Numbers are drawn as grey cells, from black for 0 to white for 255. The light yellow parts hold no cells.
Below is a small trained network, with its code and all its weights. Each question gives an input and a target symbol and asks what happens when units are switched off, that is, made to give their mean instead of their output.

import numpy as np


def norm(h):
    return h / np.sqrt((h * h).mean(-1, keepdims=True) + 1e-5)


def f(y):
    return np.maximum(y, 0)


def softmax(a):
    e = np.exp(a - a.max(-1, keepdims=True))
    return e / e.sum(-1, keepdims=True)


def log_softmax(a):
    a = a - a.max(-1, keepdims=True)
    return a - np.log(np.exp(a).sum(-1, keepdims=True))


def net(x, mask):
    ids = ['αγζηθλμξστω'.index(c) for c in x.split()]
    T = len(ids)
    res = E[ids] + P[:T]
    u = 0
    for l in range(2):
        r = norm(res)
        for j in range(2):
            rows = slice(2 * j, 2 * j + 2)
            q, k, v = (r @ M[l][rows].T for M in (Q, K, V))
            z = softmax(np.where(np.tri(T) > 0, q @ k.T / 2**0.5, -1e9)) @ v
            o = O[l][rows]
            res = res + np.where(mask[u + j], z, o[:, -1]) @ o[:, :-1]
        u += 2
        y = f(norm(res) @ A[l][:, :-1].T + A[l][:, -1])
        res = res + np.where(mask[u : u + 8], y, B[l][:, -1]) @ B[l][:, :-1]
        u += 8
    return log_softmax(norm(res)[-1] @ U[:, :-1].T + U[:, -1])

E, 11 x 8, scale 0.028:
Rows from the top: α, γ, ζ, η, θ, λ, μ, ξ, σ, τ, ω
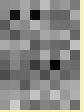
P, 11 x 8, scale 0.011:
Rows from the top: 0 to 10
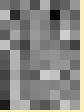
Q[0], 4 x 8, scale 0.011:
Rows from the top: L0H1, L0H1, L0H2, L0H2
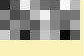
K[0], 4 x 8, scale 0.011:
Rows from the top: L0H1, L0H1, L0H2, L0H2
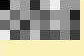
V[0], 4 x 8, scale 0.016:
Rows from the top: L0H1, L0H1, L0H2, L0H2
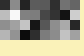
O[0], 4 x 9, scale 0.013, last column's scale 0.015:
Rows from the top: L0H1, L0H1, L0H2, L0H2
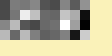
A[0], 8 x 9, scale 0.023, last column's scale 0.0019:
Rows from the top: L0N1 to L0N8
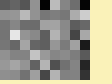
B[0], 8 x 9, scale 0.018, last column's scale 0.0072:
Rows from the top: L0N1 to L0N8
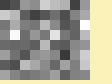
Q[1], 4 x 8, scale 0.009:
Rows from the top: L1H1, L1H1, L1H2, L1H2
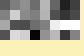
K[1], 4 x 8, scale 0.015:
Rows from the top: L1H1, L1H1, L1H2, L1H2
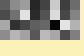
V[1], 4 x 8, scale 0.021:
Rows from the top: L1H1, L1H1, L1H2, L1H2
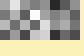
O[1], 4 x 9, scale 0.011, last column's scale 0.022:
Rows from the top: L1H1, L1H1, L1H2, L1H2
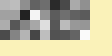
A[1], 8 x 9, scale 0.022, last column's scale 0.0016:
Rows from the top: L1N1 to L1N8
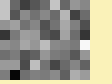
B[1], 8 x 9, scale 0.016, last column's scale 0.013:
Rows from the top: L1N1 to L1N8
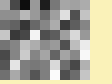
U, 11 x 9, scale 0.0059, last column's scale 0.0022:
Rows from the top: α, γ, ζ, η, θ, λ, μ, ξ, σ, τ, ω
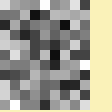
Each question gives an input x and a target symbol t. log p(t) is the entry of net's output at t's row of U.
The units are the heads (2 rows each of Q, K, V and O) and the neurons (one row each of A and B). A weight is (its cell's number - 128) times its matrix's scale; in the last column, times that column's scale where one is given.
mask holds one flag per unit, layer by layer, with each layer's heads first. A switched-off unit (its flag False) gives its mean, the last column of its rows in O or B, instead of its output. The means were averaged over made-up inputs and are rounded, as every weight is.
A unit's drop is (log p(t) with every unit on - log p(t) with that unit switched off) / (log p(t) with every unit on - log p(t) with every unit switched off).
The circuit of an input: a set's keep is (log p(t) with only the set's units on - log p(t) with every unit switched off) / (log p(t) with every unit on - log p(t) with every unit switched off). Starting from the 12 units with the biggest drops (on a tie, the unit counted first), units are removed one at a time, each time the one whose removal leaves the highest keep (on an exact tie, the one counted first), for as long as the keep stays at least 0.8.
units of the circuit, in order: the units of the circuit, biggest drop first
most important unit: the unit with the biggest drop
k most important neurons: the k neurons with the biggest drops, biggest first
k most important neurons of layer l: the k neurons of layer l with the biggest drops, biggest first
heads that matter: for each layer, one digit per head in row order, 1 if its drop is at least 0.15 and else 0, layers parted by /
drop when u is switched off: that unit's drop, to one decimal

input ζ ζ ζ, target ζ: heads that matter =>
01 / 00
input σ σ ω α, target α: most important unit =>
L0H2
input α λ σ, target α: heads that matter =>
10 / 01
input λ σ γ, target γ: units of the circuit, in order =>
[L1H1; L0H2]
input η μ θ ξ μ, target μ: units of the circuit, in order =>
[L0H1; L1N4]
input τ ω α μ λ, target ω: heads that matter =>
11 / 00
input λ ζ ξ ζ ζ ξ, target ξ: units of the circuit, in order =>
[L0N1; L1H1]
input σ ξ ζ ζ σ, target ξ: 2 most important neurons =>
[L0N1; L1N4]
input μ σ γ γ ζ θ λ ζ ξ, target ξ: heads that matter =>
11 / 00
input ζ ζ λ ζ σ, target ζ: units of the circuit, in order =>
[L0H2; L1N2]
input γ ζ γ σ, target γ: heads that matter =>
00 / 10
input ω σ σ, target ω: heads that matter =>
11 / 01
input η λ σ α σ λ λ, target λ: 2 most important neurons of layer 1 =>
[L1N6; L1N8]
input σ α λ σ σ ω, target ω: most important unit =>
L0N4
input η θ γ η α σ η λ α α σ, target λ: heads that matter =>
11 / 00
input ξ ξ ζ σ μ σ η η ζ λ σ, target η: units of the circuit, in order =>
[L0H1; L1N1]
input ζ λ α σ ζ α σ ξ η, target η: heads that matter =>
10 / 00
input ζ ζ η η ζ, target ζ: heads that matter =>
01 / 00
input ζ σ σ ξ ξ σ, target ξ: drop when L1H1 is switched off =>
0.3
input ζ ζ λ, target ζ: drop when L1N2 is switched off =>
0.1
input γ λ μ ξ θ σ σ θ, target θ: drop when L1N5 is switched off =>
0.0
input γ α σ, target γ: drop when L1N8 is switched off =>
0.1
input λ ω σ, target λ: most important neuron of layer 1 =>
[L1N8]
